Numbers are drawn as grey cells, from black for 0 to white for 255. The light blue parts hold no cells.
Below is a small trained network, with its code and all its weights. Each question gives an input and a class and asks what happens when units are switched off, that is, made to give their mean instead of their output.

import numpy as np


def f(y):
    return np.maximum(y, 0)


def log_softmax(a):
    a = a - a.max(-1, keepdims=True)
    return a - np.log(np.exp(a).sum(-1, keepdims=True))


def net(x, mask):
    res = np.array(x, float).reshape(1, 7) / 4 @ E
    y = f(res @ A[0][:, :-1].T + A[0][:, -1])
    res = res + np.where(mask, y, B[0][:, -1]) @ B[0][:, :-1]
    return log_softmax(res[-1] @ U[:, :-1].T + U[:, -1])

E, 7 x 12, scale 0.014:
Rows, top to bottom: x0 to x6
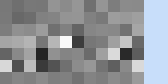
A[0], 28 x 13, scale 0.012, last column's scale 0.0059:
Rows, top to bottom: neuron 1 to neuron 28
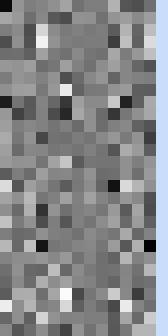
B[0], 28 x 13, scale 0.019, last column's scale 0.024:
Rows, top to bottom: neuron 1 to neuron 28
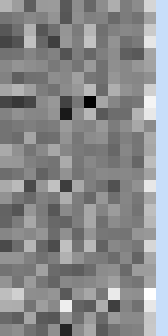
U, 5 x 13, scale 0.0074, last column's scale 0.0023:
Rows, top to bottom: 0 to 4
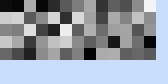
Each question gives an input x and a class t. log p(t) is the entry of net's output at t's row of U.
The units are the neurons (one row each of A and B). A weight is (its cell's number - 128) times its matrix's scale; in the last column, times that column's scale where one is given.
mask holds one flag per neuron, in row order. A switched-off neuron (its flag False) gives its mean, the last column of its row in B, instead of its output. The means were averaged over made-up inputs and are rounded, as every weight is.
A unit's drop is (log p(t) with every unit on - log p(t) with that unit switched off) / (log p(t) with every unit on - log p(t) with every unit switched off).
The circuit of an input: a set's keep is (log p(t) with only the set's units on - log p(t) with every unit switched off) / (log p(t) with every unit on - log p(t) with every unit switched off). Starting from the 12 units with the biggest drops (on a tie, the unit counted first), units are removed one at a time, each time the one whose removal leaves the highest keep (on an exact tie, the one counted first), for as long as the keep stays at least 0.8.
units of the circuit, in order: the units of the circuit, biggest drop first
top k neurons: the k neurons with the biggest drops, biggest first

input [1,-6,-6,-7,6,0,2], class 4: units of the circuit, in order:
[neuron 9]
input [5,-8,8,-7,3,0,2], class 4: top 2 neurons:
[neuron 9; neuron 4]
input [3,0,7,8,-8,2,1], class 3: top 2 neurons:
[neuron 16; neuron 26]
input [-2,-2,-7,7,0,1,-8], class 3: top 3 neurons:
[neuron 26; neuron 4; neuron 21]
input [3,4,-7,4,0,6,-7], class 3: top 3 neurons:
[neuron 16; neuron 26; neuron 4]
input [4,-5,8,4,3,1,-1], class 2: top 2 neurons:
[neuron 16; neuron 10]
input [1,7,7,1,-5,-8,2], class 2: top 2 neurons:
[neuron 9; neuron 10]
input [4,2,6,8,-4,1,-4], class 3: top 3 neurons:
[neuron 26; neuron 16; neuron 21]
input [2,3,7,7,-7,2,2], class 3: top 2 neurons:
[neuron 16; neuron 26]
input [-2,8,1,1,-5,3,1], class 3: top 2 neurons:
[neuron 26; neuron 25]
